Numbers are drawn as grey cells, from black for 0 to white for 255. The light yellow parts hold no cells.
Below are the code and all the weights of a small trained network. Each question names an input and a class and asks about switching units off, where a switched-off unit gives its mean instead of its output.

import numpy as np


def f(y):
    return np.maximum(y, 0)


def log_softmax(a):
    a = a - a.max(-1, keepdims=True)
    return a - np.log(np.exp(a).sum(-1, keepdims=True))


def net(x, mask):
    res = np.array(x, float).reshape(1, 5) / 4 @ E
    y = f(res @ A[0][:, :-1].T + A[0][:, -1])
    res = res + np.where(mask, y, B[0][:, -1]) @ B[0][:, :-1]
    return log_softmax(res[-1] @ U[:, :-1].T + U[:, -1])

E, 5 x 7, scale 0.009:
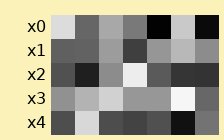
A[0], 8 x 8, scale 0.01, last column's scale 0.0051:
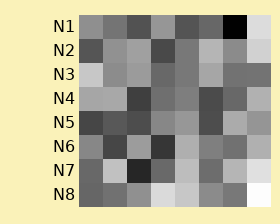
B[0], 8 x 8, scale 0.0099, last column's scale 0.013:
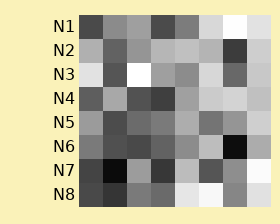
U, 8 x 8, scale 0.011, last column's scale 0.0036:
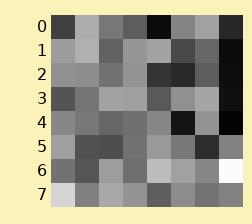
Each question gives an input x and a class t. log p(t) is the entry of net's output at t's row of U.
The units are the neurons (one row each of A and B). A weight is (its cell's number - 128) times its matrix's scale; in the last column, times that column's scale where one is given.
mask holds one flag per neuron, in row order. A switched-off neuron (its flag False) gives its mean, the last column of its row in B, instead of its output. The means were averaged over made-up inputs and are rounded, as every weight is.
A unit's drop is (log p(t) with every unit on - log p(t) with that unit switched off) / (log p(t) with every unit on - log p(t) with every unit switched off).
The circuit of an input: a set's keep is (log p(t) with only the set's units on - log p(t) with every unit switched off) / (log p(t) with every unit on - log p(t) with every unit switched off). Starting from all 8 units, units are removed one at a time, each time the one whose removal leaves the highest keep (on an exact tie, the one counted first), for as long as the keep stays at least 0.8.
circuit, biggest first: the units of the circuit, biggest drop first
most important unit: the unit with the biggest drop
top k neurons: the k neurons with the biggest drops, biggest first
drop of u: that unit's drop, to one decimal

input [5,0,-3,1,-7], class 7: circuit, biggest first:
[N7, N3, N8]
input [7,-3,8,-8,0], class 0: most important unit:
N1
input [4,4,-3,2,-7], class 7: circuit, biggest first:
[N7, N3, N1]
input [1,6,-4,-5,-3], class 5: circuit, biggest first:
[N1, N6, N8]
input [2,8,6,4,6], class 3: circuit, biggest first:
[N7, N8, N5]
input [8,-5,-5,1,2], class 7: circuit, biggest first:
[N7, N8]
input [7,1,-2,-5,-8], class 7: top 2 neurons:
[N7, N8]
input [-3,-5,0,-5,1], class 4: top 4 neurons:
[N3, N8, N2, N1]
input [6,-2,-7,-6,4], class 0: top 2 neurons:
[N8, N5]
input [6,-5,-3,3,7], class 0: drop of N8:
0.2
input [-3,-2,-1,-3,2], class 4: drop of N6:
0.1
